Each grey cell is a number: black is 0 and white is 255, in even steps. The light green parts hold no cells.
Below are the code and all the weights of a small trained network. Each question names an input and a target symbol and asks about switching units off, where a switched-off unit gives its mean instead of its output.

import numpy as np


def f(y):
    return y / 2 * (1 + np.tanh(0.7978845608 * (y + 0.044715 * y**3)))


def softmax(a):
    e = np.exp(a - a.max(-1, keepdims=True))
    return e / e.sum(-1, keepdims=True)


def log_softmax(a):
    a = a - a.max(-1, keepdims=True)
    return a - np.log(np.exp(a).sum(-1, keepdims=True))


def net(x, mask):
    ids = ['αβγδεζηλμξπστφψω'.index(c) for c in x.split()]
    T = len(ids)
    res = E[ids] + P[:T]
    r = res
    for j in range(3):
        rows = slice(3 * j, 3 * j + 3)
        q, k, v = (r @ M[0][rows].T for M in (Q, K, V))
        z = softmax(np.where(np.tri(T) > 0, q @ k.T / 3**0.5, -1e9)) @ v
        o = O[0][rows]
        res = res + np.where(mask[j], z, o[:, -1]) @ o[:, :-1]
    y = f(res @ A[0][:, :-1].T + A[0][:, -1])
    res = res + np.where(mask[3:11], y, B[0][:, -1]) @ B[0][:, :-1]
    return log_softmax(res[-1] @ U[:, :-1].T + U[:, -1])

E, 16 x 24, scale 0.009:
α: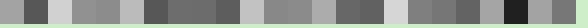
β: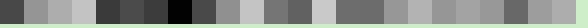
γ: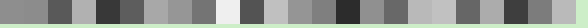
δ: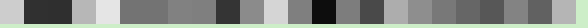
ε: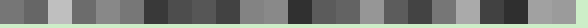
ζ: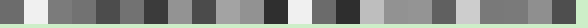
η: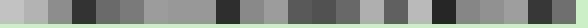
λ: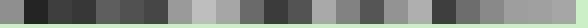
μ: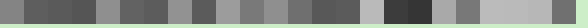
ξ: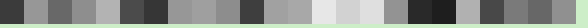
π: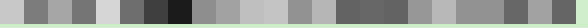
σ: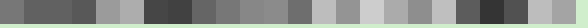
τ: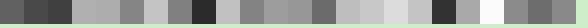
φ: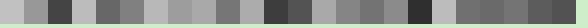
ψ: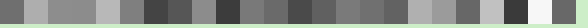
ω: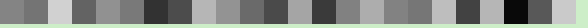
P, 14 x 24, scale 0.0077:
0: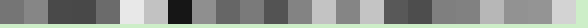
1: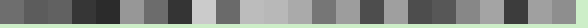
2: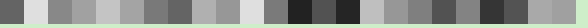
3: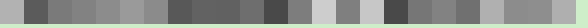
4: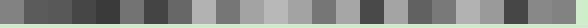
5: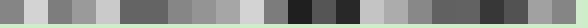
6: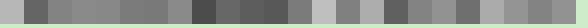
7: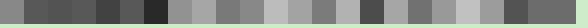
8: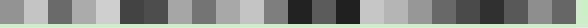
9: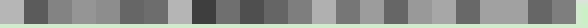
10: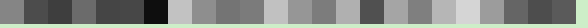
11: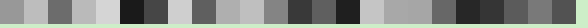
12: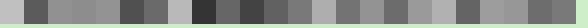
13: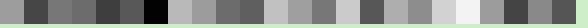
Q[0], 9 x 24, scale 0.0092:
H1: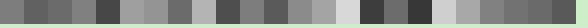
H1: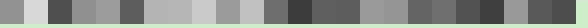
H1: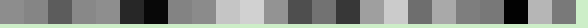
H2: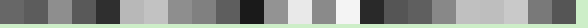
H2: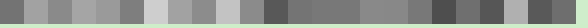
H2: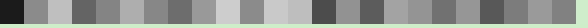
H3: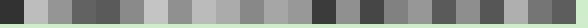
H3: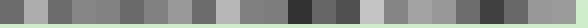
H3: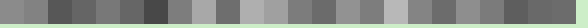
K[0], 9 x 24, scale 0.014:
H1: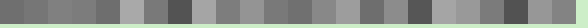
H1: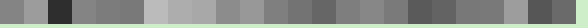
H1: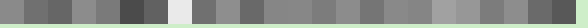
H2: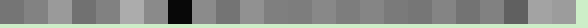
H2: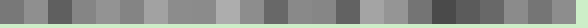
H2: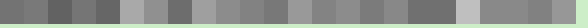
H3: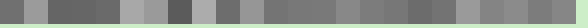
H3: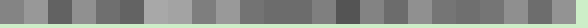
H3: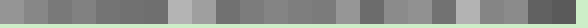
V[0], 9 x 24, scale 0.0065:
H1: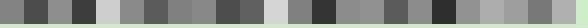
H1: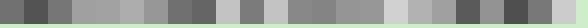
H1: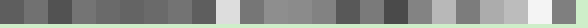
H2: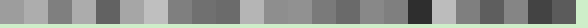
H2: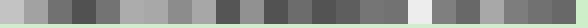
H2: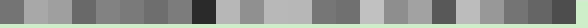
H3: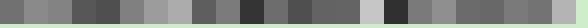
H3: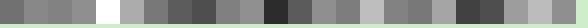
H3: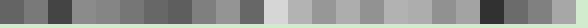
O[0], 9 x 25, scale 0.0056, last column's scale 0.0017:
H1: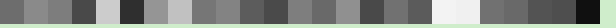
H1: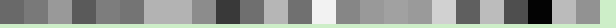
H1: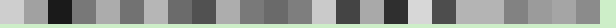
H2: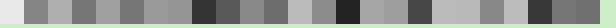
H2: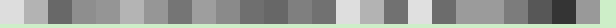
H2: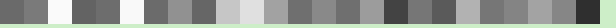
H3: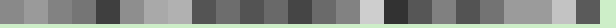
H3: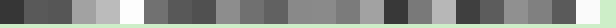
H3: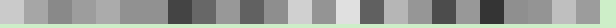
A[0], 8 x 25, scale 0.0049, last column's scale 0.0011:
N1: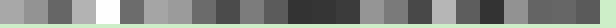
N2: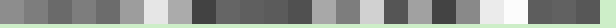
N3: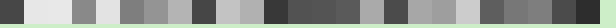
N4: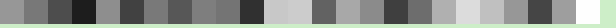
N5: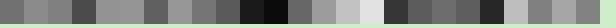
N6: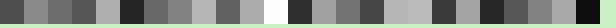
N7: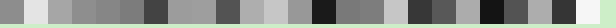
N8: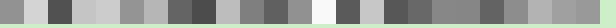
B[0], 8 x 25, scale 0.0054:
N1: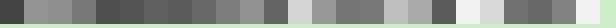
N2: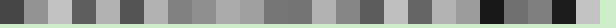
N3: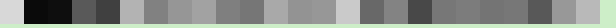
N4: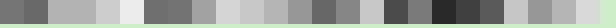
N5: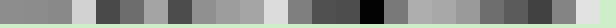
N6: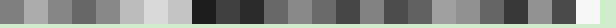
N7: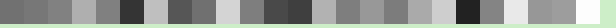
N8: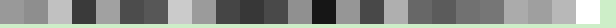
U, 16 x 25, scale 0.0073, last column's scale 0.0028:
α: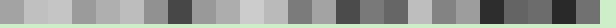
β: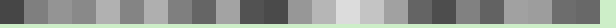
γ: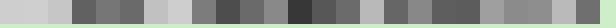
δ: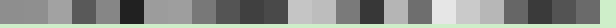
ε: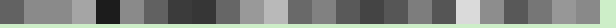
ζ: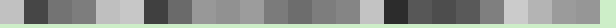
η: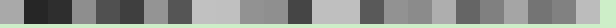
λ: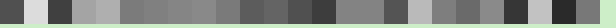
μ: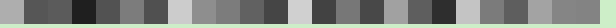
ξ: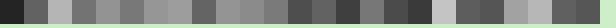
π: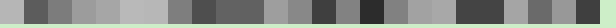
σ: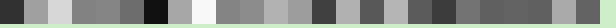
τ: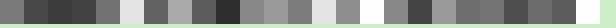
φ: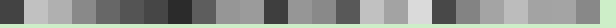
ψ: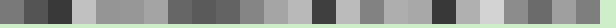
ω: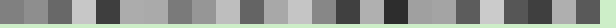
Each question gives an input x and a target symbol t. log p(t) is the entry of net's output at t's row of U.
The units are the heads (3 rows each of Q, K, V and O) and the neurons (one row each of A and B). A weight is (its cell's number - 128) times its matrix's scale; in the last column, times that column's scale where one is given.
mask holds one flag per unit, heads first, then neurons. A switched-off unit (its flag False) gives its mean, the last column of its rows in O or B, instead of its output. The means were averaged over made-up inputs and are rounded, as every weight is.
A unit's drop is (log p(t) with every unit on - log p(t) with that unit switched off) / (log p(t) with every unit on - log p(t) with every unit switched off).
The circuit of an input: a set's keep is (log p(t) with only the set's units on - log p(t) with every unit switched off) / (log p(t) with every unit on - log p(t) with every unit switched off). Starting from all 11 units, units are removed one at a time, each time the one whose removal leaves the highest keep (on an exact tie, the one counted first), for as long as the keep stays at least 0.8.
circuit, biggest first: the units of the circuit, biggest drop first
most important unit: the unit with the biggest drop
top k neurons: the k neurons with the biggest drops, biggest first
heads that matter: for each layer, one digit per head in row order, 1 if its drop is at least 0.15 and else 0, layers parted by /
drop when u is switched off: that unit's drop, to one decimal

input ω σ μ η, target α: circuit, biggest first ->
[N2 N5 H2]
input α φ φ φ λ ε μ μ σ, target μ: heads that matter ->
100
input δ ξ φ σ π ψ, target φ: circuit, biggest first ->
[N1 H2 N7]
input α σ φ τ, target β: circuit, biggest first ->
[N2]
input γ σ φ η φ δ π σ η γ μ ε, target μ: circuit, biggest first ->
[H1 N3 N8]
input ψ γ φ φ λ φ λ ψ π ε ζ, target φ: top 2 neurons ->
[N7 N3]
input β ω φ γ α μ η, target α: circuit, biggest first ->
[N2 N8 H2]
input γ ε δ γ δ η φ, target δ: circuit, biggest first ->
[N4 H1]
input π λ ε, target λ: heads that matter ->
010
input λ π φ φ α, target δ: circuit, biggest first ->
[H3 N6 H1]
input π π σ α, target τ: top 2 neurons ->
[N5 N7]
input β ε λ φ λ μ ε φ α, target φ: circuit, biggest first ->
[H1 H2 N1 N7]
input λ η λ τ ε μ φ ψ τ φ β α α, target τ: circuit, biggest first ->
[N5 N7 N8]
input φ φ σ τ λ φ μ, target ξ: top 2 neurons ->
[N2 N4]
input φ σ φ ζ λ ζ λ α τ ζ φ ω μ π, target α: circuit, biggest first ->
[N4 H3 N8]
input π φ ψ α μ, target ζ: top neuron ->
[N4]
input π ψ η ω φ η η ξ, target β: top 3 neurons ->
[N7 N6 N4]
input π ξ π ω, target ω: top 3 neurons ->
[N5 N8 N2]
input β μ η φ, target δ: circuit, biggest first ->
[N2 N4 H2]
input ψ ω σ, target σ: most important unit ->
H3
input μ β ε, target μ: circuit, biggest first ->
[H1 N8 N3]
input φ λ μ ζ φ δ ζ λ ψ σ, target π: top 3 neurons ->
[N5 N8 N1]
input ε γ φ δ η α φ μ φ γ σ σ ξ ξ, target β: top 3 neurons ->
[N4 N7 N6]
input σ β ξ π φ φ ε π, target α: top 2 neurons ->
[N4 N8]
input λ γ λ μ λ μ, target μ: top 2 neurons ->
[N8 N3]
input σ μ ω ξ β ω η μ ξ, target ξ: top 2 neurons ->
[N7 N6]
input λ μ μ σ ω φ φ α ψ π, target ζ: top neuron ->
[N5]
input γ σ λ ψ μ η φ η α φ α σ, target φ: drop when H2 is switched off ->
0.2
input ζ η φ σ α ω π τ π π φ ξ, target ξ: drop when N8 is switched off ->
0.0
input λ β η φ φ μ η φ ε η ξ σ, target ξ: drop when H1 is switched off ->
0.1
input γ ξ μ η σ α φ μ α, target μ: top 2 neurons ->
[N3 N8]
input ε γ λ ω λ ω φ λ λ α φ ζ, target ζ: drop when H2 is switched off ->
0.4
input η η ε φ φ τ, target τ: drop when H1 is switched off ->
0.3
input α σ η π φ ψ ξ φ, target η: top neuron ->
[N7]
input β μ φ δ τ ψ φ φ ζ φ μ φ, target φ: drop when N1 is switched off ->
0.4
